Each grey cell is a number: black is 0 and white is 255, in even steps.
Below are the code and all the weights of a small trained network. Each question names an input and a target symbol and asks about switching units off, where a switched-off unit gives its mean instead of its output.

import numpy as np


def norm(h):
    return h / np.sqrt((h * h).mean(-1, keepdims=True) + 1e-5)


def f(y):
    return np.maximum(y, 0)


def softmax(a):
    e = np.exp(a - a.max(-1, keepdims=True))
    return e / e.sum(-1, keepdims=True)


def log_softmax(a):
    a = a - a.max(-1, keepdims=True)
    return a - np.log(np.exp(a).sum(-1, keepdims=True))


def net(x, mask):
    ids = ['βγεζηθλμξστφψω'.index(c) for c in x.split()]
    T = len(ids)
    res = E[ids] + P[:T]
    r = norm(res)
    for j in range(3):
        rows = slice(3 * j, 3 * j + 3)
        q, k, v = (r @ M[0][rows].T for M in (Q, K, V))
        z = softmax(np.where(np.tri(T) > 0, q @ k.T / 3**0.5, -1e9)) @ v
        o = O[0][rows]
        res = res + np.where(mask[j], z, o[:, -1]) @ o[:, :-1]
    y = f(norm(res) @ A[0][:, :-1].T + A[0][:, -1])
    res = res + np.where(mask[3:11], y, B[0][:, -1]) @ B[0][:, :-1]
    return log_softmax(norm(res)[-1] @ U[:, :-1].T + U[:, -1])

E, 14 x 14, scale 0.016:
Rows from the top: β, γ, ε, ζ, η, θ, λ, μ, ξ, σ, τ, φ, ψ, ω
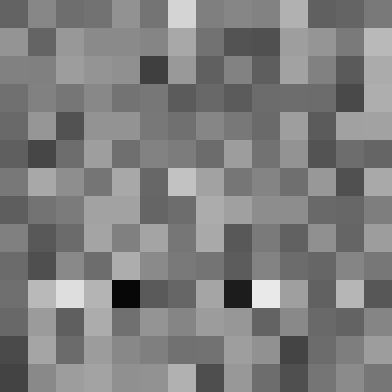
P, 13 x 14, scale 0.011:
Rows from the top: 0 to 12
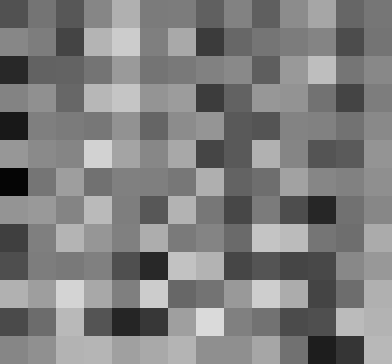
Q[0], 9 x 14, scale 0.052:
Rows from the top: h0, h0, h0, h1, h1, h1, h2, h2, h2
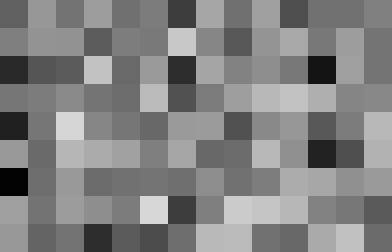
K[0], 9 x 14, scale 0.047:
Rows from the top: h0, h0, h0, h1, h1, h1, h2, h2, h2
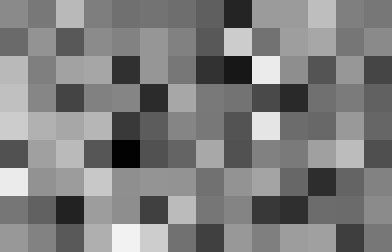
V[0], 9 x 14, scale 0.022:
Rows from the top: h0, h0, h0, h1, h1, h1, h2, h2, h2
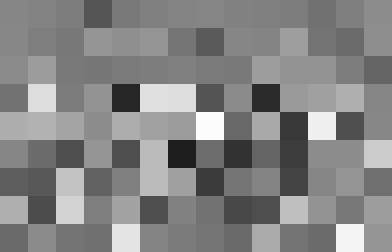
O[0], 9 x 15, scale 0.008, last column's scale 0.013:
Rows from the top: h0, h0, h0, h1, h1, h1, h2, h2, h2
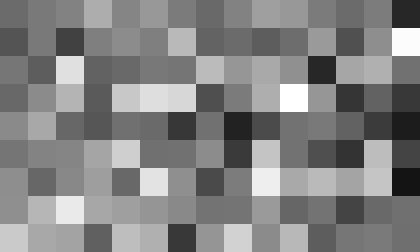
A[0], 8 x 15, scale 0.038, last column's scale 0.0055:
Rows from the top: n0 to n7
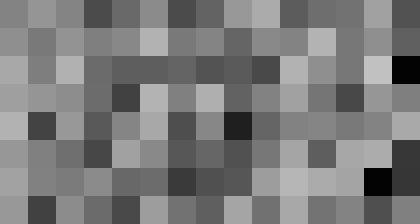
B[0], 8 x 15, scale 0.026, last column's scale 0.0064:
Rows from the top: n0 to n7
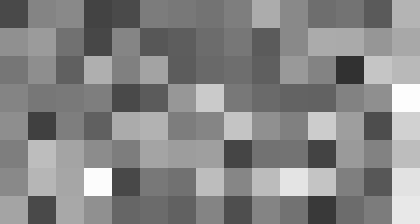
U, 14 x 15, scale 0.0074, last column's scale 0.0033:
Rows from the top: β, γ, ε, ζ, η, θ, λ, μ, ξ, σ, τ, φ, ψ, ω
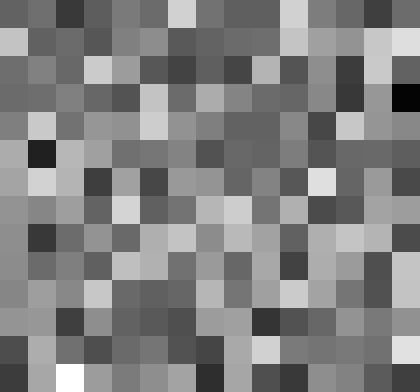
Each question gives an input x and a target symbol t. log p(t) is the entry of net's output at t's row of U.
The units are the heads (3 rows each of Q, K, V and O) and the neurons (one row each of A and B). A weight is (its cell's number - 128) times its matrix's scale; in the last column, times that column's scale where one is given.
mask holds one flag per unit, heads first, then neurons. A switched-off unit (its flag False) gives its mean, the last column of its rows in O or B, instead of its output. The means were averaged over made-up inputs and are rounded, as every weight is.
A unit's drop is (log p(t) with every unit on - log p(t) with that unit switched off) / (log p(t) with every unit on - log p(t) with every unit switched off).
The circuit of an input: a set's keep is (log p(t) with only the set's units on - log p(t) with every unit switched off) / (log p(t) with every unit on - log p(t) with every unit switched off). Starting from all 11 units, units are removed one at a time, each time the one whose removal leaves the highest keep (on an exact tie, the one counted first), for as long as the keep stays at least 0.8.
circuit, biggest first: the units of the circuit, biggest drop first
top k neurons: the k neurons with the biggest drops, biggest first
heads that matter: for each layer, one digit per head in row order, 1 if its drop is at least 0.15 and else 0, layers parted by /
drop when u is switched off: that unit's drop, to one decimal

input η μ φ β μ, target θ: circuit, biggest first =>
(h1, n7)
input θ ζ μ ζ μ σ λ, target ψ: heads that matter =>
011
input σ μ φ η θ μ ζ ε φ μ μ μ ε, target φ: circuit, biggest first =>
(h1)
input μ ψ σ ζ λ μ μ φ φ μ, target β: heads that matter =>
010
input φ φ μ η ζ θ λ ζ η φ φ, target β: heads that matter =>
011
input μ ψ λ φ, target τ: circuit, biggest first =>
(h1, n6)
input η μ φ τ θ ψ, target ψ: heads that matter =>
100
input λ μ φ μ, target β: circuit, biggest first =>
(h1, h2)
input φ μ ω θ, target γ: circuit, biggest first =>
(h2, n1)
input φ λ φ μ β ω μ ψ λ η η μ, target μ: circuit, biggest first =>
(h2, h1)
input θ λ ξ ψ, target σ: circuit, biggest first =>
(h1, n4)
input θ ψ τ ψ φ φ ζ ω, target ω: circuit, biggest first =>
(n3, h2)
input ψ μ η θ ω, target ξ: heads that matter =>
010
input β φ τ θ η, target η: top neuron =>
(n5)
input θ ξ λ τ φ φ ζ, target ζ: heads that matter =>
110
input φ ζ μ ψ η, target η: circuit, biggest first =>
(h2, n5)
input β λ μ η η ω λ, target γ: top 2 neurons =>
(n1, n7)
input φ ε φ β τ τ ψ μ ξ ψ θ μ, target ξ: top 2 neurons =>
(n7, n6)
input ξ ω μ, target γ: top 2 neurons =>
(n1, n7)
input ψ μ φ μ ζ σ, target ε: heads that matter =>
010
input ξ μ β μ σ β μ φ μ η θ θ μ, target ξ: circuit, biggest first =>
(h1)
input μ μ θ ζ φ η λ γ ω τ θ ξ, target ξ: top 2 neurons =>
(n4, n3)
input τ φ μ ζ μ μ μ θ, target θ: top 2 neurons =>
(n7, n6)
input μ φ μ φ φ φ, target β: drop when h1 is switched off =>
0.4
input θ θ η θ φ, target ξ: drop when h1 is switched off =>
0.4
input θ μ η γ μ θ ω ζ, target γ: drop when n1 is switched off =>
0.4
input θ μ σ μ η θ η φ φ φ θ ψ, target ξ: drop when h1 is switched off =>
0.3
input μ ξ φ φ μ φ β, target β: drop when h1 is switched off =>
0.4
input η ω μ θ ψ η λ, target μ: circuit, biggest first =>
(h2)
